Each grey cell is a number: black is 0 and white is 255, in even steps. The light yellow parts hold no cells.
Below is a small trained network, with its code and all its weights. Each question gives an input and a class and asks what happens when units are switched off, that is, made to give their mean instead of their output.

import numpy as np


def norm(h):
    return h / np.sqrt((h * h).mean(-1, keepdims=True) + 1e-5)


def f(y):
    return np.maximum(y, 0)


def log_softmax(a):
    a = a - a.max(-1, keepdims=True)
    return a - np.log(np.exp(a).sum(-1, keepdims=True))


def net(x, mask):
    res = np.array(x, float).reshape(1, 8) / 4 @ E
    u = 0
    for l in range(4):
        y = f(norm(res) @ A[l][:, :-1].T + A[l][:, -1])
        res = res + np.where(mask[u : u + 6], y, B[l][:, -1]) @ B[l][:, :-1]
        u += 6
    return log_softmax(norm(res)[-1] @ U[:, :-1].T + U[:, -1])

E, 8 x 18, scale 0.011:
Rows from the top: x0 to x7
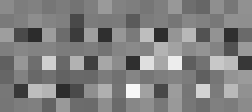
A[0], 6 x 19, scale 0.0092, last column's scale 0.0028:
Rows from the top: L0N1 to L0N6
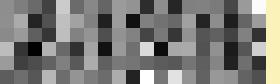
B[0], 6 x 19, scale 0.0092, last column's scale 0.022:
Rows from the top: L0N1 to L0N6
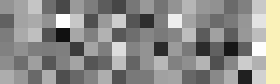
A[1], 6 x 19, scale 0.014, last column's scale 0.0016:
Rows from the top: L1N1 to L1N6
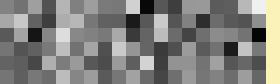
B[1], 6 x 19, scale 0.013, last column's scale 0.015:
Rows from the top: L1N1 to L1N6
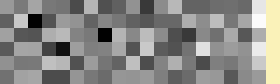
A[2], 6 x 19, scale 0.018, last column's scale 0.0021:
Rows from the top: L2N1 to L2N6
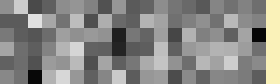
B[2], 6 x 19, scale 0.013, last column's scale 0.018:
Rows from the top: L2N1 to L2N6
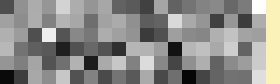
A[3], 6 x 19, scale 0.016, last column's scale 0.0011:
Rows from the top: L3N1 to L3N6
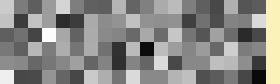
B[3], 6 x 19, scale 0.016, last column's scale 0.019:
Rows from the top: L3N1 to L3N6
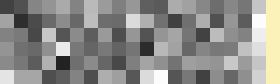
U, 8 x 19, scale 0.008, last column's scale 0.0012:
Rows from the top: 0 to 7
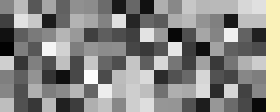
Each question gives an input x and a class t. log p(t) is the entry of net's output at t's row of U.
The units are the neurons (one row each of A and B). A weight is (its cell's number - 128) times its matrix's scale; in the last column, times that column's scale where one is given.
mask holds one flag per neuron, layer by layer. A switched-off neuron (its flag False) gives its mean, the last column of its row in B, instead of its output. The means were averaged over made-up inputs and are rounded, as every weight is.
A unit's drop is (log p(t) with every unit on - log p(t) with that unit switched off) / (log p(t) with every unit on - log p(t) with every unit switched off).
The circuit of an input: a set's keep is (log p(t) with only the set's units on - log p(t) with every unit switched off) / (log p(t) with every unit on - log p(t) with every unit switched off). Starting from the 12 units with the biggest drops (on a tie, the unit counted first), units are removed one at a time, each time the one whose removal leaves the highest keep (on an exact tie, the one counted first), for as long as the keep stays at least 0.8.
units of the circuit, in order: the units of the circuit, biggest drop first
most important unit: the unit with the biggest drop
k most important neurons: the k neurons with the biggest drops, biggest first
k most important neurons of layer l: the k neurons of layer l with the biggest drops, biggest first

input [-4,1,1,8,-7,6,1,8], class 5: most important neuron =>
[L0N2]
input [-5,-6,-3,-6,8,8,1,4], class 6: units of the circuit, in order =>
[L0N4 L2N2]
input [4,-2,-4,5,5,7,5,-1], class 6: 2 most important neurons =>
[L0N4 L1N2]
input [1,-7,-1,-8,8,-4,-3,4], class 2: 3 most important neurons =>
[L0N4 L2N4 L2N5]
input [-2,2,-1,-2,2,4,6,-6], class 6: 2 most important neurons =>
[L0N4 L1N1]
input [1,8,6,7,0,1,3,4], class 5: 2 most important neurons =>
[L1N4 L0N4]
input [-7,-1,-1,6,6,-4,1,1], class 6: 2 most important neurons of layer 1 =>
[L1N2 L1N1]
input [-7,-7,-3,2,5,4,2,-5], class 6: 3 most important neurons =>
[L0N4 L1N2 L0N2]
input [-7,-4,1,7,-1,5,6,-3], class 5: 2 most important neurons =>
[L0N6 L1N4]
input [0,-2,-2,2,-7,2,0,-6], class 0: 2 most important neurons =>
[L0N4 L0N3]
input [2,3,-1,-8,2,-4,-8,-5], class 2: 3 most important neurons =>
[L0N4 L2N4 L2N6]
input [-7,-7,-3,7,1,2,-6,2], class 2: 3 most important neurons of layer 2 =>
[L2N6 L2N4 L2N5]
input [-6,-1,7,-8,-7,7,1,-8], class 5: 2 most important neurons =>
[L1N2 L2N1]
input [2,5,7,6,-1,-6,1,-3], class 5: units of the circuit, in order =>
[L1N4]
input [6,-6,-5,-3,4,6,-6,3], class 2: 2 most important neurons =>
[L0N4 L2N4]
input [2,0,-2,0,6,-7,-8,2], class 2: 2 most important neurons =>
[L0N4 L2N4]
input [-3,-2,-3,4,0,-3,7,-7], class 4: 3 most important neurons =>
[L0N6 L0N4 L1N2]
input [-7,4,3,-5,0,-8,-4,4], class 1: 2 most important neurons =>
[L0N3 L1N4]
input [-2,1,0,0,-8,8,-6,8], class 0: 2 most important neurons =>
[L0N4 L1N2]
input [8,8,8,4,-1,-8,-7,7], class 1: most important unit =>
L1N4
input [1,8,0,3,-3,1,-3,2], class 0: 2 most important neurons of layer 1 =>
[L1N4 L1N2]
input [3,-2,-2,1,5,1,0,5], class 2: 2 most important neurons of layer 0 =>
[L0N4 L0N1]
